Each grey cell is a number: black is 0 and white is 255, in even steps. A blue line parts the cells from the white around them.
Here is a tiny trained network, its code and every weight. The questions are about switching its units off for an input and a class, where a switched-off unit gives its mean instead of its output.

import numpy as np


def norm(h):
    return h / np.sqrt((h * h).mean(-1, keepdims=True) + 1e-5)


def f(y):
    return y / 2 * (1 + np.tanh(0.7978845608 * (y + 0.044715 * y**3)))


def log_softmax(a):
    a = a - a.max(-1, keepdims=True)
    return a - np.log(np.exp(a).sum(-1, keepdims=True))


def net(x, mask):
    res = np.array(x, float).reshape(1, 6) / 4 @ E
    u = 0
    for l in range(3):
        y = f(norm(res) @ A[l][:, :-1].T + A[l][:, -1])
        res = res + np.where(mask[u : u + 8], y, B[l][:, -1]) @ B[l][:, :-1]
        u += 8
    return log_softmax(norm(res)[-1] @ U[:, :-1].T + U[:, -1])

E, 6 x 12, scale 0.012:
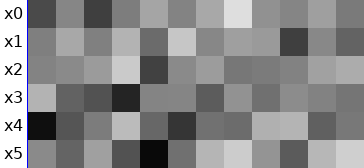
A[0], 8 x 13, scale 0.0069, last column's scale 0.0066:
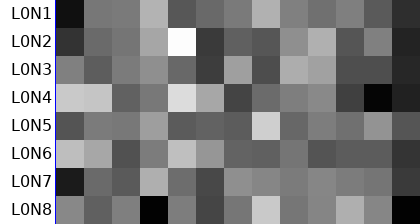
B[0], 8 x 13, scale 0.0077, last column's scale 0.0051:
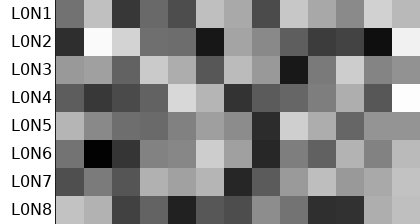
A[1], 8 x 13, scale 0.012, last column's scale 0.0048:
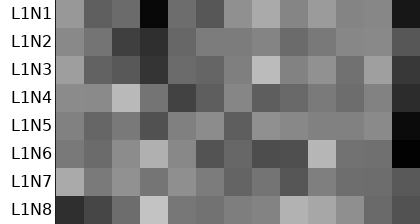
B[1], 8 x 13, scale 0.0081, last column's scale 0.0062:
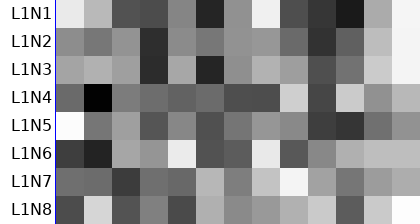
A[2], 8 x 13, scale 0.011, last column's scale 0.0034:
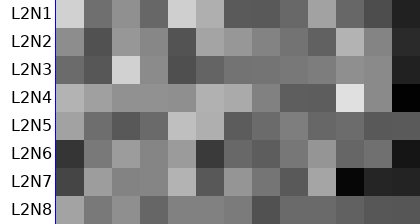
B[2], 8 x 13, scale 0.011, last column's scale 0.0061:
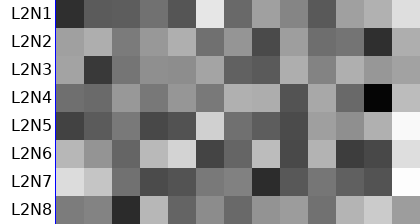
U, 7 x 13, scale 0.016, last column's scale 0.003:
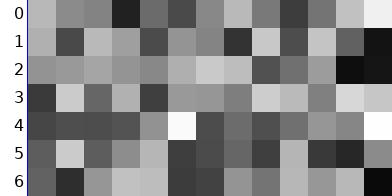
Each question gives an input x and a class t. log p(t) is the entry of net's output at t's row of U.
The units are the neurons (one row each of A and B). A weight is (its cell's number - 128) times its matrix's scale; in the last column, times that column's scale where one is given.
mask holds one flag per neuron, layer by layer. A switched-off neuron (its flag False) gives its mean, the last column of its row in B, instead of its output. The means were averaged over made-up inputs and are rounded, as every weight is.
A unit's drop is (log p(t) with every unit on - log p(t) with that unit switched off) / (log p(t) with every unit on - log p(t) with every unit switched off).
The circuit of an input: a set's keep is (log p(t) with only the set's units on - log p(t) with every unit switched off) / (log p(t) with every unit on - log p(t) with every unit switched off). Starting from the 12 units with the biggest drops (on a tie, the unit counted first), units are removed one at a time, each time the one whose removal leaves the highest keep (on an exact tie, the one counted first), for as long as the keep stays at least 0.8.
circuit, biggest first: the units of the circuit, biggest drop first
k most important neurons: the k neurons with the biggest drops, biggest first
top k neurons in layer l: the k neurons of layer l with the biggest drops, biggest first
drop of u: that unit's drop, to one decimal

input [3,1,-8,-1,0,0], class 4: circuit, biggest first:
L0N4
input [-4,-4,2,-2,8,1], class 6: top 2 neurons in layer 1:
L1N6, L1N4
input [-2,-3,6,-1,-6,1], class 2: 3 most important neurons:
L2N4, L0N2, L0N8
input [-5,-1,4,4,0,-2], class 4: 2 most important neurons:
L0N2, L1N3
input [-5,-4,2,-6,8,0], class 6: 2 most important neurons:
L1N6, L1N4
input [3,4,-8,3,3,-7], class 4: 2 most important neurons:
L0N4, L2N5
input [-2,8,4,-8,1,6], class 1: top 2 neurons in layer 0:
L0N7, L0N4
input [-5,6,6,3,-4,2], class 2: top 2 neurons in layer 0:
L0N2, L0N8
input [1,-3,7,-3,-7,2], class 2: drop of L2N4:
0.3
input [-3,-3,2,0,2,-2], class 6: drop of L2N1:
-0.1
